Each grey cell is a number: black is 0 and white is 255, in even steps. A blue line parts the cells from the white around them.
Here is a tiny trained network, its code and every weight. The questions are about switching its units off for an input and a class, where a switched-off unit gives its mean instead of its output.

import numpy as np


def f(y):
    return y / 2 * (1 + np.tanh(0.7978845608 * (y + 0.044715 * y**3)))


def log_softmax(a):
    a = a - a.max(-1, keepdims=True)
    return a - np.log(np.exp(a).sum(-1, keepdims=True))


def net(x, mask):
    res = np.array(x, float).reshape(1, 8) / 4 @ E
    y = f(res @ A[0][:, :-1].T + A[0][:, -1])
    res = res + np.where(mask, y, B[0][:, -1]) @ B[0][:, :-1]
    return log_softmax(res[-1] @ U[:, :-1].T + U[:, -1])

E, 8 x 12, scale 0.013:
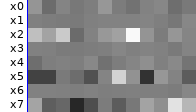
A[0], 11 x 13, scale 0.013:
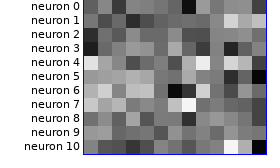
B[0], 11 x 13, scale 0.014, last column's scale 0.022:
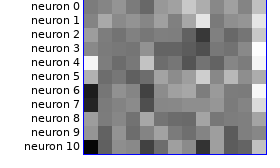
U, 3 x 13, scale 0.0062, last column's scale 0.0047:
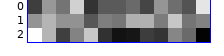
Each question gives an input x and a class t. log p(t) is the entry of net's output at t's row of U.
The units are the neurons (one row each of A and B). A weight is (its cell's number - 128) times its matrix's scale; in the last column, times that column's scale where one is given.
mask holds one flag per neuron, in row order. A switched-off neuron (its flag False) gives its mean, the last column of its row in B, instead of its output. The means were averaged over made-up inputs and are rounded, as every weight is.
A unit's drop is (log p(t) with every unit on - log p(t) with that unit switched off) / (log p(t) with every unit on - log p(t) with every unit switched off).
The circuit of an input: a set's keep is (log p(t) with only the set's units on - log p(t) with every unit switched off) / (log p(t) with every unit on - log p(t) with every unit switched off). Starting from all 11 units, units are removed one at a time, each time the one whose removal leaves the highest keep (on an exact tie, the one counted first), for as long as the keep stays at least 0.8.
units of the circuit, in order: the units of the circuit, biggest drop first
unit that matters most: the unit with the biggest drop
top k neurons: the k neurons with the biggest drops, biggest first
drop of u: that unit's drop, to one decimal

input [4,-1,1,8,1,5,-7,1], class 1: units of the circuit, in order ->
neuron 4; neuron 10; neuron 6
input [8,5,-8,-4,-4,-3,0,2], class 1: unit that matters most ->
neuron 0
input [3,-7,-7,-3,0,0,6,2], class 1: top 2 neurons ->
neuron 0; neuron 1
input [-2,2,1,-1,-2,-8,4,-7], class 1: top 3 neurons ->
neuron 5; neuron 10; neuron 3
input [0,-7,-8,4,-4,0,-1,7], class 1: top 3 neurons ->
neuron 1; neuron 0; neuron 3
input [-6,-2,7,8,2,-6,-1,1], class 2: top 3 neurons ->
neuron 4; neuron 1; neuron 0
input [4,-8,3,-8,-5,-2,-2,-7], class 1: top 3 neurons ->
neuron 5; neuron 10; neuron 2
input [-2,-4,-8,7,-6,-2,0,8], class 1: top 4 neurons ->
neuron 1; neuron 0; neuron 3; neuron 8
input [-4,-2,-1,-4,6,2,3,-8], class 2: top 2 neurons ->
neuron 6; neuron 3
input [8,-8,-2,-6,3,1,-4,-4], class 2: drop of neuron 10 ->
0.2
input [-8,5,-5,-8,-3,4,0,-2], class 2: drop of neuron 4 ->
0.0
